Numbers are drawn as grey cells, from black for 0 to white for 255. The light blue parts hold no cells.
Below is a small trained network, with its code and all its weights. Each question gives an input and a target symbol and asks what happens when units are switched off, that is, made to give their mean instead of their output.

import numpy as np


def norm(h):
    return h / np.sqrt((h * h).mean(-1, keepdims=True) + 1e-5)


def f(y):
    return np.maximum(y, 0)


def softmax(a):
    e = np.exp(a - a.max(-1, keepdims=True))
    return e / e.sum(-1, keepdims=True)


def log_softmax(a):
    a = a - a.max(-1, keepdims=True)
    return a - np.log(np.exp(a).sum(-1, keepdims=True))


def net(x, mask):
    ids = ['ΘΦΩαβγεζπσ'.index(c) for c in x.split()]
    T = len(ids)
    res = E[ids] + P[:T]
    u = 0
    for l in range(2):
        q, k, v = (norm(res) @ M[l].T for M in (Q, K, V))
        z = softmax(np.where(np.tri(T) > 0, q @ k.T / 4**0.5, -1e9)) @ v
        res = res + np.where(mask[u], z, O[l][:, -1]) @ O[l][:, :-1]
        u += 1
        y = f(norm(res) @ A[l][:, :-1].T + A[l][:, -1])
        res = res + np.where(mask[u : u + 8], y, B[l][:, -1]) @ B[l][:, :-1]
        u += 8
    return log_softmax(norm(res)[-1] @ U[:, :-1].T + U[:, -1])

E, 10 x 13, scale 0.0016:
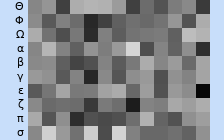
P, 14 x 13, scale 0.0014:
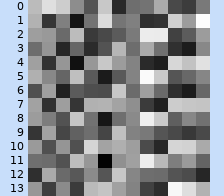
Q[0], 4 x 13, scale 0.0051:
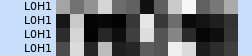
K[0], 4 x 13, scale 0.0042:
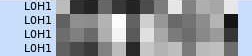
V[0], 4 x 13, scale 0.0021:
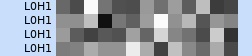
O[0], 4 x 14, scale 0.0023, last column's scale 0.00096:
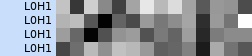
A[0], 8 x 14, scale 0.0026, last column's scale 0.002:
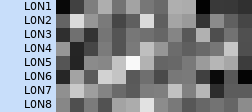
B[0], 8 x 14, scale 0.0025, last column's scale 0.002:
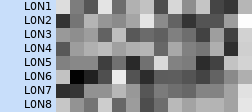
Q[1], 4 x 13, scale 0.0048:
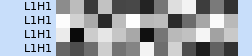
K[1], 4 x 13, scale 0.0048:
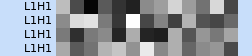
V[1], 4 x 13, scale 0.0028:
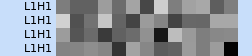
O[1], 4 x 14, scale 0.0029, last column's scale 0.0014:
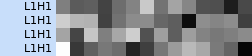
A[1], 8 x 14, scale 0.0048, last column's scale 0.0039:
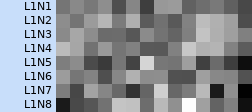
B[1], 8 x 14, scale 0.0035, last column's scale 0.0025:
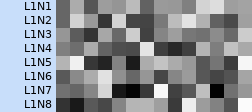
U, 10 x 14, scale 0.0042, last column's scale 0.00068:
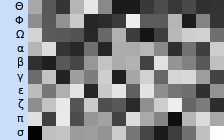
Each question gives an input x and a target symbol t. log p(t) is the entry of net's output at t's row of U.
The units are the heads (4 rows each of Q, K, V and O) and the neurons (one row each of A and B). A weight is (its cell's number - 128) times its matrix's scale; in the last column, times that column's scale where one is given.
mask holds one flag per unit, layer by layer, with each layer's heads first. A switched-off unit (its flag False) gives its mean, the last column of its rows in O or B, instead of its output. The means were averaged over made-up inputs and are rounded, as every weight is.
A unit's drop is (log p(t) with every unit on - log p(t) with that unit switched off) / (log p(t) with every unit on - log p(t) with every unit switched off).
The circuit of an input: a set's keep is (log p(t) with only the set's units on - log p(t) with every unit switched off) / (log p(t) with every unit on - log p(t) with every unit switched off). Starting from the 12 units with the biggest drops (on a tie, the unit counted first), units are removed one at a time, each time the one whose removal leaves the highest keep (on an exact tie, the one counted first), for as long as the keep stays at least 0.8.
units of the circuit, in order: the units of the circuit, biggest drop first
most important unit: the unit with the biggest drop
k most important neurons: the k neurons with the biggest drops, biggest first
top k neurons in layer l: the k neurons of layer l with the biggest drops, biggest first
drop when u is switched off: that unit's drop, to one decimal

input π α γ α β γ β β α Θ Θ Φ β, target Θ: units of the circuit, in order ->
(L0H1, L0N6)
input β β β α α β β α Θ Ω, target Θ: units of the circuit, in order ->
(L0H1, L0N6)
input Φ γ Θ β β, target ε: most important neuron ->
(L1N6)
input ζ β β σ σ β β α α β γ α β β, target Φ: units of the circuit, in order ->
(L0N5, L0H1, L1N7)
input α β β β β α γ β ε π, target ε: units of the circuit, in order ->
(L0H1, L0N1)
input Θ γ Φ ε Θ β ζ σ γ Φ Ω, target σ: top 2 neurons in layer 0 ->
(L0N5, L0N6)
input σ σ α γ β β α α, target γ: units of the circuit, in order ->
(L1N3, L1H1, L0N8)
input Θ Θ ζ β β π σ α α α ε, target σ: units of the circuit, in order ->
(L0H1, L0N5, L1H1)
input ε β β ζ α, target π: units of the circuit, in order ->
(L0H1, L0N5, L0N8)
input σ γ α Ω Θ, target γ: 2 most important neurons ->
(L1N3, L0N8)
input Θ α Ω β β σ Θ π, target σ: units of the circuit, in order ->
(L0H1, L1H1, L0N6)
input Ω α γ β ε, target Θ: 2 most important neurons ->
(L0N8, L1N6)
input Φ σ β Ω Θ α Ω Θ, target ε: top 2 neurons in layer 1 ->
(L1N6, L1N5)
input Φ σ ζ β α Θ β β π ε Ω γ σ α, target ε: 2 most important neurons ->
(L1N6, L0N8)
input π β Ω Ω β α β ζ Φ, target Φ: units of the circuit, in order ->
(L1N7)
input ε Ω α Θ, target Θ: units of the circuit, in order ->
(L0N6, L0H1)
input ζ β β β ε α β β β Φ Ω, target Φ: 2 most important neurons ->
(L0N5, L1N7)
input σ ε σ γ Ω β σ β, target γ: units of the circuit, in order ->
(L1N3, L1H1)
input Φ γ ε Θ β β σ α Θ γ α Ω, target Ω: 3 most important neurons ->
(L1N4, L0N5, L0N2)
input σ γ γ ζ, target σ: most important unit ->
L0N2
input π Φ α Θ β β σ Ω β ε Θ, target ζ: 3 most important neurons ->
(L1N2, L0N8, L1N4)
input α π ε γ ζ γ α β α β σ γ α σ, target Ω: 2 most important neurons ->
(L1N4, L0N8)
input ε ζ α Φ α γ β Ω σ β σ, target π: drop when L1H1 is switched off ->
0.1
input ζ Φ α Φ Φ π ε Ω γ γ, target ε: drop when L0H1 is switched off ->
1.3
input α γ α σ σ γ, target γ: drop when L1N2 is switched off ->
0.0
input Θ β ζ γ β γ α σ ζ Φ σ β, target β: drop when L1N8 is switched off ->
0.1
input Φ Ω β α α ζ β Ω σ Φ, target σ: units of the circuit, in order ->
(L1H1)
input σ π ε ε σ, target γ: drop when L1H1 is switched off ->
0.2
